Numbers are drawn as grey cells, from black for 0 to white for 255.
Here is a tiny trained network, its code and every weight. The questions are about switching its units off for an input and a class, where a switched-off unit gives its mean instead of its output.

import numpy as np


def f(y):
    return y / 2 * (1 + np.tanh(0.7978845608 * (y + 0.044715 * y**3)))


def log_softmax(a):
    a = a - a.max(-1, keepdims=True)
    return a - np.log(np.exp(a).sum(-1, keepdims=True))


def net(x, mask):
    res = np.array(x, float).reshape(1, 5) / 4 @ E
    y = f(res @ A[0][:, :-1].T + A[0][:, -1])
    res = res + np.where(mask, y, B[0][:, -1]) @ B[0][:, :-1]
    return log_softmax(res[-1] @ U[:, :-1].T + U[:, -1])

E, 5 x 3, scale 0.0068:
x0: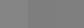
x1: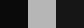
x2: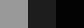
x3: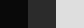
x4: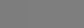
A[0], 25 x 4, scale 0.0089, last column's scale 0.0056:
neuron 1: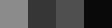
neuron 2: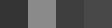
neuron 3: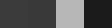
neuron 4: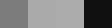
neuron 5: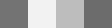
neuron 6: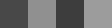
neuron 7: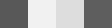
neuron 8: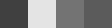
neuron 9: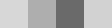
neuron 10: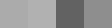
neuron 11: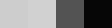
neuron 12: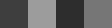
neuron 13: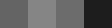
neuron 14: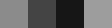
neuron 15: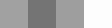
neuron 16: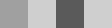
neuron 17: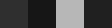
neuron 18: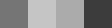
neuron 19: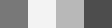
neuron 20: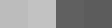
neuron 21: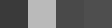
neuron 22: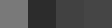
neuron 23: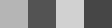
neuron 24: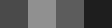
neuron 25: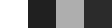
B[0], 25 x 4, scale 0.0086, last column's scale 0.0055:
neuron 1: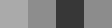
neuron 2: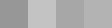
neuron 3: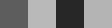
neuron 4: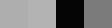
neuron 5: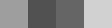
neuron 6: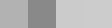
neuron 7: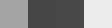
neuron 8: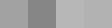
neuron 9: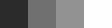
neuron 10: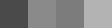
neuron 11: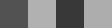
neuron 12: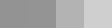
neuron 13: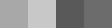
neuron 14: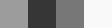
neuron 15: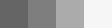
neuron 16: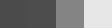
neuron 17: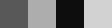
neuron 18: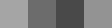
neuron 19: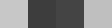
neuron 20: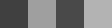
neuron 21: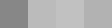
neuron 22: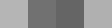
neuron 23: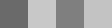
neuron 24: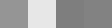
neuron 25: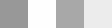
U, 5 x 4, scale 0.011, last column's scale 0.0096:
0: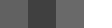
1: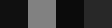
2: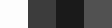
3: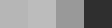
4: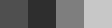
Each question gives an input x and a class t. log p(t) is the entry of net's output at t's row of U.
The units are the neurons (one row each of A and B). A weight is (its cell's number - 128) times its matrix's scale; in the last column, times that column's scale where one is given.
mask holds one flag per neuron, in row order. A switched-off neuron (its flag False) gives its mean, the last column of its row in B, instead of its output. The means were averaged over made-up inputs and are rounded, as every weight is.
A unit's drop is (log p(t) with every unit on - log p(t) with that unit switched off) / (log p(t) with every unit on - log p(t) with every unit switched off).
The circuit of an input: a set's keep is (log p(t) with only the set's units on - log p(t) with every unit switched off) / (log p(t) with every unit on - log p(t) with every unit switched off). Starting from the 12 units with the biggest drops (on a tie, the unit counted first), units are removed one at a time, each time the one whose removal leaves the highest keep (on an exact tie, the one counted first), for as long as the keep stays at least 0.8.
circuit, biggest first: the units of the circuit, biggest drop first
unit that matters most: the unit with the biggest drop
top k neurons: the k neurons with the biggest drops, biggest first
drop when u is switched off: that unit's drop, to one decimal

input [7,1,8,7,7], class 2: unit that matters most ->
neuron 22
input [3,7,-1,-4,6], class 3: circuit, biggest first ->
[neuron 21; neuron 6]
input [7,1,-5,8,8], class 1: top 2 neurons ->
[neuron 17; neuron 3]
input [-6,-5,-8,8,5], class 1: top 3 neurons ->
[neuron 17; neuron 3; neuron 23]
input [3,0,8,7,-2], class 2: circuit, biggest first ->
[neuron 22; neuron 9; neuron 1]
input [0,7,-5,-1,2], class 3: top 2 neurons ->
[neuron 21; neuron 8]
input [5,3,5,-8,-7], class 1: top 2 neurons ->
[neuron 11; neuron 20]
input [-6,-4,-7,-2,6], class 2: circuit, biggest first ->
[neuron 19; neuron 7]
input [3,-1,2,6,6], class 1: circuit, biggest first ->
[neuron 17; neuron 3]
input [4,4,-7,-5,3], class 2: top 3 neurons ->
[neuron 19; neuron 7; neuron 5]
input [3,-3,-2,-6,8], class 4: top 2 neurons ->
[neuron 17; neuron 3]
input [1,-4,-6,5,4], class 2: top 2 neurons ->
[neuron 7; neuron 9]
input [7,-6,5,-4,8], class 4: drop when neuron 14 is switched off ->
0.1
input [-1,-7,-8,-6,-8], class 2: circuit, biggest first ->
[neuron 19]
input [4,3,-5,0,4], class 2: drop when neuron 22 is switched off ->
-0.1
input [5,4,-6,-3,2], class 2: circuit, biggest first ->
[neuron 19; neuron 7]
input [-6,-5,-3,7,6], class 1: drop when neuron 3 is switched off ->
0.2
